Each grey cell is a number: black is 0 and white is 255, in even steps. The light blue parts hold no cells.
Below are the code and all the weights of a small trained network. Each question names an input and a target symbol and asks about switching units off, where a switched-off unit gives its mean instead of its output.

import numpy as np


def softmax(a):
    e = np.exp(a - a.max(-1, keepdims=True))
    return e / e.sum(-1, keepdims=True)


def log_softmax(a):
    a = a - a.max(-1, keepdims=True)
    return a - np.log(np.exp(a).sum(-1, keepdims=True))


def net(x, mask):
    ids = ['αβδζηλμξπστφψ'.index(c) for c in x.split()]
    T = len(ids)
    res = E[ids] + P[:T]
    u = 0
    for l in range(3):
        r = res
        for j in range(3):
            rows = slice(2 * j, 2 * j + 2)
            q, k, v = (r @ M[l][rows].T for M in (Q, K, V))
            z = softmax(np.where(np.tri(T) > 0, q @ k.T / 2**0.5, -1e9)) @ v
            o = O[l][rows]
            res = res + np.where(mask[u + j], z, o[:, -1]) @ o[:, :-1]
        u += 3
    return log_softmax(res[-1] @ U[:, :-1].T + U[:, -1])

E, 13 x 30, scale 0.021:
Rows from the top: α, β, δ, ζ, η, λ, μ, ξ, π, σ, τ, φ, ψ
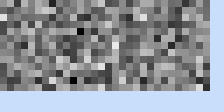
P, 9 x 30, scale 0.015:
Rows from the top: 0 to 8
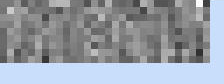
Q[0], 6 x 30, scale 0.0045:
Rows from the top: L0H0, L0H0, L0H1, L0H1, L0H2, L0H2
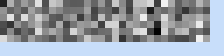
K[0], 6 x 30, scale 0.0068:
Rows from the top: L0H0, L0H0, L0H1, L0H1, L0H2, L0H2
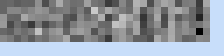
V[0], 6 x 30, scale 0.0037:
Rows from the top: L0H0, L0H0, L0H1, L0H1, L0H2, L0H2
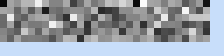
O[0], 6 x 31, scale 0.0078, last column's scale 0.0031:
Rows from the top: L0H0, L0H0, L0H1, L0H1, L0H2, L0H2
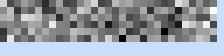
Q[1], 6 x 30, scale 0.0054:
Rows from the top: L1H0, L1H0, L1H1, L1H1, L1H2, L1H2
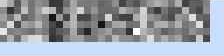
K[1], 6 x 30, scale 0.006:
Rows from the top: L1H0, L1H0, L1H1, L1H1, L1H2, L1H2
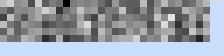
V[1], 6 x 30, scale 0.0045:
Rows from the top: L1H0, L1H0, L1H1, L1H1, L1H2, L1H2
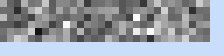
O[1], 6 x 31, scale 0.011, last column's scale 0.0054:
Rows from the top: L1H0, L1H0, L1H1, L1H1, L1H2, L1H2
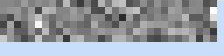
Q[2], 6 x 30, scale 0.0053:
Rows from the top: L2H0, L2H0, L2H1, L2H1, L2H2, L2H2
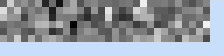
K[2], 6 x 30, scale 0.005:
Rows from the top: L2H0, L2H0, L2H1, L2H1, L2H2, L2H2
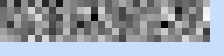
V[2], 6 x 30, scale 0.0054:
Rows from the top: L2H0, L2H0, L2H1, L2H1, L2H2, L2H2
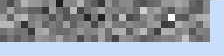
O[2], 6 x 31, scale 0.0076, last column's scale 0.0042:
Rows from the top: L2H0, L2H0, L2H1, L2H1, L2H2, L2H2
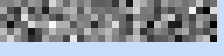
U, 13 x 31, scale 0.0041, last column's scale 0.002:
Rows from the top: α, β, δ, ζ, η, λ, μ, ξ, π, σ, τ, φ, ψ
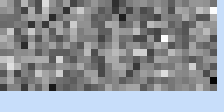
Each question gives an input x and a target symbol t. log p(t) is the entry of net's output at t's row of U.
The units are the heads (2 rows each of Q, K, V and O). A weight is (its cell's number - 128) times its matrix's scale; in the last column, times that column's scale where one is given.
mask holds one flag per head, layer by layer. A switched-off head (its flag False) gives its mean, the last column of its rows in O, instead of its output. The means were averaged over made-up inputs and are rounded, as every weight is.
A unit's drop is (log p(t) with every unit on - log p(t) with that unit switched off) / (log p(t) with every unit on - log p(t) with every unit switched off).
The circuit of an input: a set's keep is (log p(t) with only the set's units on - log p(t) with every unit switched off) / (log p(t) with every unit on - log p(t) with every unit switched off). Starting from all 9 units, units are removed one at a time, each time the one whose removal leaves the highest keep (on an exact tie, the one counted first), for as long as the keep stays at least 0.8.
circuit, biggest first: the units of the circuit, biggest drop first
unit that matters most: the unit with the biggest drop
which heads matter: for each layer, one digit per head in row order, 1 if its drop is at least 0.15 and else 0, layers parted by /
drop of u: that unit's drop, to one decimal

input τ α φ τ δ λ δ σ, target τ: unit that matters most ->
L1H0
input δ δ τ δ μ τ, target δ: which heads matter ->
101 / 010 / 000
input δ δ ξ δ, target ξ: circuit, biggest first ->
L1H1, L1H2
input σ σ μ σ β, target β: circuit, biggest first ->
L1H0, L2H0, L0H2, L0H0
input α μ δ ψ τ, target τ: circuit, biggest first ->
L1H1, L0H0
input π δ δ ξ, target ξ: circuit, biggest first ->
L0H1, L1H1, L1H2
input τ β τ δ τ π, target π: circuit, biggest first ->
L2H0, L1H0
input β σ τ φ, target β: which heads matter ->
000 / 000 / 100
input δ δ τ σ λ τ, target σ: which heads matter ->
001 / 000 / 010
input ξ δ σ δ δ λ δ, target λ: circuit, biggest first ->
L0H0, L2H1
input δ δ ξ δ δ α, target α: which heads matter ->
000 / 001 / 000
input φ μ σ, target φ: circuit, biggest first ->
L1H0, L0H1, L2H2, L1H2
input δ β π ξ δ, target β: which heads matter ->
100 / 000 / 100
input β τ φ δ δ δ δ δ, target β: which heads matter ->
010 / 000 / 100
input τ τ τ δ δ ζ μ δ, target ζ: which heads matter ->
100 / 001 / 000
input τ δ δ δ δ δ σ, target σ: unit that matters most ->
L2H1
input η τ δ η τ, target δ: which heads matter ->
001 / 010 / 000
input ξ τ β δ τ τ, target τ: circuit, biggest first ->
L0H0, L1H1, L0H2
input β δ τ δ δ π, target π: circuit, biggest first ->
L2H0, L1H0, L0H2
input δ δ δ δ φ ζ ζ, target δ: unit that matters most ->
L0H1
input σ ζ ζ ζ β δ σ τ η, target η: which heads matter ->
000 / 000 / 001
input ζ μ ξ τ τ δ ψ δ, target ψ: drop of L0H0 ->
0.0
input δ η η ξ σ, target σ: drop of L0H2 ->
0.1
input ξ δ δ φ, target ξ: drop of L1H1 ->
0.7
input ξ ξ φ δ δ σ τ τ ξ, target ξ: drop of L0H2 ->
0.1
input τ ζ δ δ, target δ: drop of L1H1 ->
0.4
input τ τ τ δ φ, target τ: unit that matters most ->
L1H1
